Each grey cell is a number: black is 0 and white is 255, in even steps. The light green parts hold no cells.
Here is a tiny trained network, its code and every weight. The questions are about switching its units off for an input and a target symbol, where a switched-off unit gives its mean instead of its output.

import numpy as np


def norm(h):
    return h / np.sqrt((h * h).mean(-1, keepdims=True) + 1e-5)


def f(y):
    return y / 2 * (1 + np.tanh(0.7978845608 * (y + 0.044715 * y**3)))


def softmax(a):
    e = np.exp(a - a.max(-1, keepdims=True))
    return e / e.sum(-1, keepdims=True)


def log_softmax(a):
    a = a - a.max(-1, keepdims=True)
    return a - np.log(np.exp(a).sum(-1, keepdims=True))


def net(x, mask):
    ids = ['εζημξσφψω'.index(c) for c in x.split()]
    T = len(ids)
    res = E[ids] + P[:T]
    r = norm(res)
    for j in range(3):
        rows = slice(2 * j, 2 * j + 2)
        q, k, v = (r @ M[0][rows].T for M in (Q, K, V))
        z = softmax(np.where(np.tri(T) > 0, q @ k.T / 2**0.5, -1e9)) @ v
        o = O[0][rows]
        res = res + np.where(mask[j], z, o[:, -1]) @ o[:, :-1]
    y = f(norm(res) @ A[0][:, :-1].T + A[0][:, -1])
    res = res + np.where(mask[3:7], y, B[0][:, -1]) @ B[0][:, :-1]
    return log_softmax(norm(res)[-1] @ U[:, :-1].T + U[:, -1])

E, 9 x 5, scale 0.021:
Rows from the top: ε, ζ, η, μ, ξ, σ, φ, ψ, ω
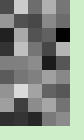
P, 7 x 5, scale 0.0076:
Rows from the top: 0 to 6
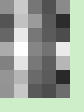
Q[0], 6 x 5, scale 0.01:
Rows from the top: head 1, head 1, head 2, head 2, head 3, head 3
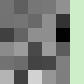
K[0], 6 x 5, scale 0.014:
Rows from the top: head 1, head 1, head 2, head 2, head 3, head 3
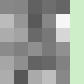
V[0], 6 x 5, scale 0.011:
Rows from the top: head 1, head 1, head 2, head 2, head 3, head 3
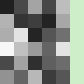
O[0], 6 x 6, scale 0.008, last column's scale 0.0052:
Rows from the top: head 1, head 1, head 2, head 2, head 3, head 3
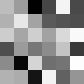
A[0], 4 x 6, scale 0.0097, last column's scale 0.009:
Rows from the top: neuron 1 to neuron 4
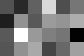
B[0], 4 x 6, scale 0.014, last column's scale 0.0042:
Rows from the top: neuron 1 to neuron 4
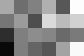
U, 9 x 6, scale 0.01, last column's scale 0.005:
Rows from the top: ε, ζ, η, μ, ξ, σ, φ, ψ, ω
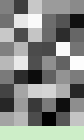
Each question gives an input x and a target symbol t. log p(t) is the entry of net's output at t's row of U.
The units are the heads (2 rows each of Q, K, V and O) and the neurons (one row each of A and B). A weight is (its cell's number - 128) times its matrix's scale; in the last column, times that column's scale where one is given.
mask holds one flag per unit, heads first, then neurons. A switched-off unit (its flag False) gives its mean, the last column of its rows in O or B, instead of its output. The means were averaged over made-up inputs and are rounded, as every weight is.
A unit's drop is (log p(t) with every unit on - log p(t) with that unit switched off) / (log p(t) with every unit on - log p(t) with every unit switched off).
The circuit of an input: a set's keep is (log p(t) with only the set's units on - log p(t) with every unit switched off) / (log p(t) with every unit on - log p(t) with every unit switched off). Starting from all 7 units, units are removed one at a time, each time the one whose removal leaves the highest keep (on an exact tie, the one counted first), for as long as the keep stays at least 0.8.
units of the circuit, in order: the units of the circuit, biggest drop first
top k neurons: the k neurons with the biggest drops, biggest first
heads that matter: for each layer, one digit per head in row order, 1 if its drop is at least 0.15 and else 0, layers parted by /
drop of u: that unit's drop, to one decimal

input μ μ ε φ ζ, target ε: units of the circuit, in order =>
head 3
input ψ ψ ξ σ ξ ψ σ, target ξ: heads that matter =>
000
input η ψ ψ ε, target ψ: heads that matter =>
010
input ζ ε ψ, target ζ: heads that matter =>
100
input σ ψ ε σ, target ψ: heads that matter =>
010
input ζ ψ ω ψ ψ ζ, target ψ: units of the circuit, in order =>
head 2; head 1
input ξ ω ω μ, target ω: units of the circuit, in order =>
head 2; head 1
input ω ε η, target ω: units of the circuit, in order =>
head 1; neuron 1
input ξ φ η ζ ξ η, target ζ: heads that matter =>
110
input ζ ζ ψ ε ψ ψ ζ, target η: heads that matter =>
000
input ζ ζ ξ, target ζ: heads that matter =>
110
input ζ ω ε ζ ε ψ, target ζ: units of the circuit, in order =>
head 1; head 2
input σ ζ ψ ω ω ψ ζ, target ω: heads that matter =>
100
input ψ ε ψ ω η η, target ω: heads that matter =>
100
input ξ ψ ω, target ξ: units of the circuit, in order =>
head 3; neuron 4; head 1
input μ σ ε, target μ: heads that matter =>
100
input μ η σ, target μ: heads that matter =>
110
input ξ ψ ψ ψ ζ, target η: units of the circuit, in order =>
head 1
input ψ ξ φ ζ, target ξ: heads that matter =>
001
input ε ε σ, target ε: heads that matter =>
101
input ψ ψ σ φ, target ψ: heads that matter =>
010
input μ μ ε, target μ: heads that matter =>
100
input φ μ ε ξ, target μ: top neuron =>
neuron 1
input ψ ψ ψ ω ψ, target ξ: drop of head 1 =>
0.0
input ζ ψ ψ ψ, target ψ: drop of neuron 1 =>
-0.1
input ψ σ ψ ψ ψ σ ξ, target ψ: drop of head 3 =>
0.2
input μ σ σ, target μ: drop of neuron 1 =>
0.1
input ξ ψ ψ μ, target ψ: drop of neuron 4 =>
0.0
